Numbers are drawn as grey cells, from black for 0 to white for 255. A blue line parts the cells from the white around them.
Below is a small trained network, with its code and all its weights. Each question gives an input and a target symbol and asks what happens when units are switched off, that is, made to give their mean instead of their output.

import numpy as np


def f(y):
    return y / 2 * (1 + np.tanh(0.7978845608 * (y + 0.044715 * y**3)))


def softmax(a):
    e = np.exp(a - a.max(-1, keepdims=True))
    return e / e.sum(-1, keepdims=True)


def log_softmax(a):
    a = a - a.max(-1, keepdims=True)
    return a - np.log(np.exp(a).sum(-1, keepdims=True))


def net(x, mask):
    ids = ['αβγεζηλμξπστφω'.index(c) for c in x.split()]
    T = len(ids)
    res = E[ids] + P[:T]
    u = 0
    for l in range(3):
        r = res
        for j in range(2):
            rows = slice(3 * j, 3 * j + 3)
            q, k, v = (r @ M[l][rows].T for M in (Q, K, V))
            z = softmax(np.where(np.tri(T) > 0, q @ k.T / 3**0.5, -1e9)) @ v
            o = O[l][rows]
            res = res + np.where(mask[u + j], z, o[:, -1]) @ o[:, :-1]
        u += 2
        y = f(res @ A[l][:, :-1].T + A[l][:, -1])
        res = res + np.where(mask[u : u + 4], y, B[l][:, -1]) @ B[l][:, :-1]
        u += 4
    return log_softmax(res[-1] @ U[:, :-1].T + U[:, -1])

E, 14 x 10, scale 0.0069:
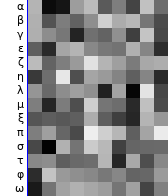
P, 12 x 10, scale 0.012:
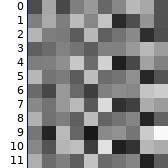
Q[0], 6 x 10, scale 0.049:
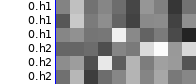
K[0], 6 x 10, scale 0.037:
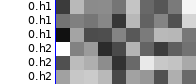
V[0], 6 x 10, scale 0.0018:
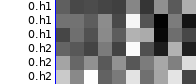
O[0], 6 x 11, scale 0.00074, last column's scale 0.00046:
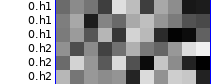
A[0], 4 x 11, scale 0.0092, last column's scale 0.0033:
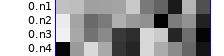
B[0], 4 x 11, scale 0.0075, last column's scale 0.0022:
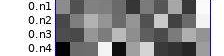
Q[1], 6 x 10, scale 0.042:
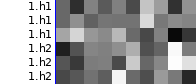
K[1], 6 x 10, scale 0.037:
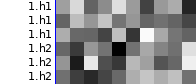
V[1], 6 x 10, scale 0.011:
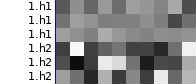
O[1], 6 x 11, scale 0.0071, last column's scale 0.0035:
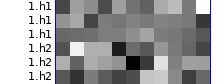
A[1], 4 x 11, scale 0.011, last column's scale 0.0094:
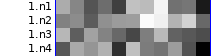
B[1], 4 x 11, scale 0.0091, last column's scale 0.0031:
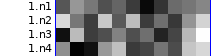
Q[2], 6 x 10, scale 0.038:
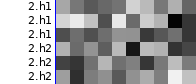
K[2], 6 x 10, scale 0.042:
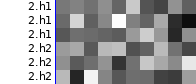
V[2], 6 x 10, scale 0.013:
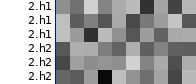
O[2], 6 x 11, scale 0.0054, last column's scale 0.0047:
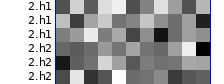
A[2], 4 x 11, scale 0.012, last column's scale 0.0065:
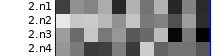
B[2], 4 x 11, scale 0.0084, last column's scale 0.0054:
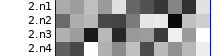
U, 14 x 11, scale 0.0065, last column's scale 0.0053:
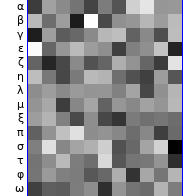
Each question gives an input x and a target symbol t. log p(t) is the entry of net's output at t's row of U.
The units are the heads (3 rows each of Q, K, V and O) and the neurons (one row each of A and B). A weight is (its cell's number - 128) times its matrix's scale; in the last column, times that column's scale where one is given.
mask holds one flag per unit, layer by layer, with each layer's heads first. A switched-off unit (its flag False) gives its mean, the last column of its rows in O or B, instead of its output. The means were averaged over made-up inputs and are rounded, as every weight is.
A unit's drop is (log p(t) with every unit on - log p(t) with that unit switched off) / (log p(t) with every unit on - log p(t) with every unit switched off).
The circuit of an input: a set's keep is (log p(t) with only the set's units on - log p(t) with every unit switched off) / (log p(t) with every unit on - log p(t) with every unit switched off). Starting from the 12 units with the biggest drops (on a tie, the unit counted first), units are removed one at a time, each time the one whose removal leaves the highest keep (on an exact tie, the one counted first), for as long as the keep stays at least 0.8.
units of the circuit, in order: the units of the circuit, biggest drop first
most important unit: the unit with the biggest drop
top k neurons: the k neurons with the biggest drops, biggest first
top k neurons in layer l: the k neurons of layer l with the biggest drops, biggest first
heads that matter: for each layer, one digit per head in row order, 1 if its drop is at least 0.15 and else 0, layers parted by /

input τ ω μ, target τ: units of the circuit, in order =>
(1.h2; 2.n4; 1.n3; 2.h1)
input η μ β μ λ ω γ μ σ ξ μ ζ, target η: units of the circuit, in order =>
(1.h2; 1.h1)
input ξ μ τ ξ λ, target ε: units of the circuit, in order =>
(1.h2; 1.n4; 0.n2; 2.h2)
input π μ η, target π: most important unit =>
1.h2
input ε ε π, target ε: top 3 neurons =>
(2.n4; 0.n1; 2.n3)
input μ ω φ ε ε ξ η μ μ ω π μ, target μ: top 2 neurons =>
(2.n3; 0.n2)
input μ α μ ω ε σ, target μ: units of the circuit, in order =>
(2.n3; 2.h1; 1.h2)
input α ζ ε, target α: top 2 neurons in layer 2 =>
(2.n4; 2.n3)
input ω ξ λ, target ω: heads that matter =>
00 / 01 / 01
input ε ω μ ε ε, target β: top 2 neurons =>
(0.n4; 1.n2)
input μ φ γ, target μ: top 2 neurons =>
(0.n2; 2.n3)
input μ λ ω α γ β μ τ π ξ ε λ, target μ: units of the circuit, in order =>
(2.n3; 2.h1; 1.h2; 2.h2)
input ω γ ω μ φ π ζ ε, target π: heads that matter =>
00 / 00 / 11
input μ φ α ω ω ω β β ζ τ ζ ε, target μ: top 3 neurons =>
(2.n3; 0.n2; 2.n4)
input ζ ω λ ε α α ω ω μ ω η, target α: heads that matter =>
00 / 01 / 10
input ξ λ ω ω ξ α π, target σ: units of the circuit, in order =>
(1.n2; 2.h1; 0.n1)
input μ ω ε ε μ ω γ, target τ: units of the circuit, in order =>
(2.n4; 1.h2; 2.h1; 0.n3)
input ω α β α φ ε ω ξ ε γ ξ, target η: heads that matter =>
00 / 01 / 00
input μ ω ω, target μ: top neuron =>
(2.n3)
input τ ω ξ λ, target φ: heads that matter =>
00 / 01 / 11
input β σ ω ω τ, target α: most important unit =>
0.n4
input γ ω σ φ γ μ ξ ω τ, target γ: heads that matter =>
00 / 01 / 00
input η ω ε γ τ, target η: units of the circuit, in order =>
(1.h2; 1.n4)
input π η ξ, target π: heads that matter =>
00 / 01 / 01
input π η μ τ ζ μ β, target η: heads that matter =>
00 / 01 / 00
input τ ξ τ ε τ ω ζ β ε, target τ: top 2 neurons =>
(2.n4; 1.n3)
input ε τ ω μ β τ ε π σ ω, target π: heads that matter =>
00 / 01 / 00
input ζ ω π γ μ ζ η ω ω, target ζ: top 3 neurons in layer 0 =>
(0.n2; 0.n1; 0.n3)
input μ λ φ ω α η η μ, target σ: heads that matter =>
00 / 01 / 01
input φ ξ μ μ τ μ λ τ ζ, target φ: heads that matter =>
00 / 01 / 10
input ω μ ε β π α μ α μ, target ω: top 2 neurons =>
(1.n3; 0.n4)
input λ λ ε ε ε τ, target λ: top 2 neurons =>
(2.n2; 0.n4)
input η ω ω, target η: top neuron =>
(0.n4)
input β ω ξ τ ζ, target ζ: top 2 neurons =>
(1.n4; 0.n1)
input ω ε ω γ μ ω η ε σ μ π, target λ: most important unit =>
2.n2
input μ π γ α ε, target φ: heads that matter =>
00 / 01 / 11
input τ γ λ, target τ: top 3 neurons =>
(2.n4; 1.n3; 1.n1)
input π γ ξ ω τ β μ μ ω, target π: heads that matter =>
00 / 01 / 01
